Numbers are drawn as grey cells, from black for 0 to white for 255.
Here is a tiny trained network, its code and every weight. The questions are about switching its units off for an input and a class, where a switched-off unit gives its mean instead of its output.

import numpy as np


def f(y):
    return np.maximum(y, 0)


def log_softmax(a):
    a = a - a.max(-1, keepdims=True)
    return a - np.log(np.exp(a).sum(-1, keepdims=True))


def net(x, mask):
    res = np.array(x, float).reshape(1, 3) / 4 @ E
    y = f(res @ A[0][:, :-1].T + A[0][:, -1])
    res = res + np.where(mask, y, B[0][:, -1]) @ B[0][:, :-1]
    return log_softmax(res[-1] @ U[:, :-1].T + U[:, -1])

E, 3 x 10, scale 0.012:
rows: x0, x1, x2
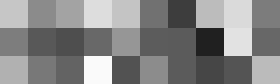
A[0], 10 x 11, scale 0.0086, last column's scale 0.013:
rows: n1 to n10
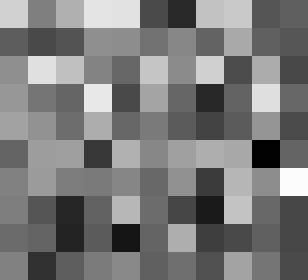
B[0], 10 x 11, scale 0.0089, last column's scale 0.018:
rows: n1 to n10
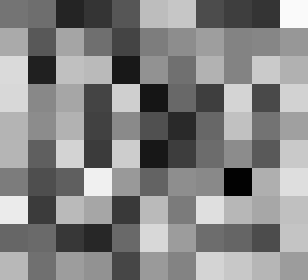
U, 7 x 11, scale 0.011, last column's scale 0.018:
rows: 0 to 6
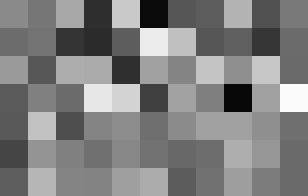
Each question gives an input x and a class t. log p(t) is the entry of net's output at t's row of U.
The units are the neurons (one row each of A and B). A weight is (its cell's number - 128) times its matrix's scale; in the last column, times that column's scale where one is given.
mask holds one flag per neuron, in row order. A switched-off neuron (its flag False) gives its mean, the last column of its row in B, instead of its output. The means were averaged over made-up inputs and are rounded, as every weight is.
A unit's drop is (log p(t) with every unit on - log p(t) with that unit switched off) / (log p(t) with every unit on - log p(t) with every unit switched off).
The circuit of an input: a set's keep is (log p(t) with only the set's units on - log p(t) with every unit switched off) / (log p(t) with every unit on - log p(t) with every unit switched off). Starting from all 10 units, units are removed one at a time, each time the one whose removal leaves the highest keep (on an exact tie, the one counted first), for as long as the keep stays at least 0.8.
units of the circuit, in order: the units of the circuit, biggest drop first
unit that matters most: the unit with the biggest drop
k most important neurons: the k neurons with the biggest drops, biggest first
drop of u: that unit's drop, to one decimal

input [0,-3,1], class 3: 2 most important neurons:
n8, n10
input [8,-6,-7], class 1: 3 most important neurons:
n1, n4, n5
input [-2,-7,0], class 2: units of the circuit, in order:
n3
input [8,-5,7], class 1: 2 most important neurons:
n1, n6
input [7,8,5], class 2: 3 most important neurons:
n8, n10, n9
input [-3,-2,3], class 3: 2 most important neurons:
n1, n6
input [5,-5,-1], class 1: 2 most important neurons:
n1, n8
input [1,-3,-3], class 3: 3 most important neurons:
n4, n8, n5
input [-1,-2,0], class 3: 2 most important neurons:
n1, n8
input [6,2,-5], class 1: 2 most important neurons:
n1, n4
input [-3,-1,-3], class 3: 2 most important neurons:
n1, n4
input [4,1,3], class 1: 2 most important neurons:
n1, n6
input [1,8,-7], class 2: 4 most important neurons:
n8, n4, n10, n7
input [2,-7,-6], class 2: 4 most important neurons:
n3, n4, n5, n1
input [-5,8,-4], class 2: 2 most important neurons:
n8, n1
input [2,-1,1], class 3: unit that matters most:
n9
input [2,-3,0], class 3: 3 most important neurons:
n8, n9, n10
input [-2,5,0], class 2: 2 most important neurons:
n1, n8
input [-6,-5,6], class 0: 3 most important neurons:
n4, n1, n5
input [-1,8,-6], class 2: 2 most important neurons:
n8, n4
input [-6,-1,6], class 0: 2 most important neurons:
n4, n1
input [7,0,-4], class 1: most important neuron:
n1
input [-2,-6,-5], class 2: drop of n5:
0.1
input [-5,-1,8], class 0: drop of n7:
0.0
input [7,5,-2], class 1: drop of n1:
1.4
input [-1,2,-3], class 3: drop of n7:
0.1
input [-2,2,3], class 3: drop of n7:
0.3
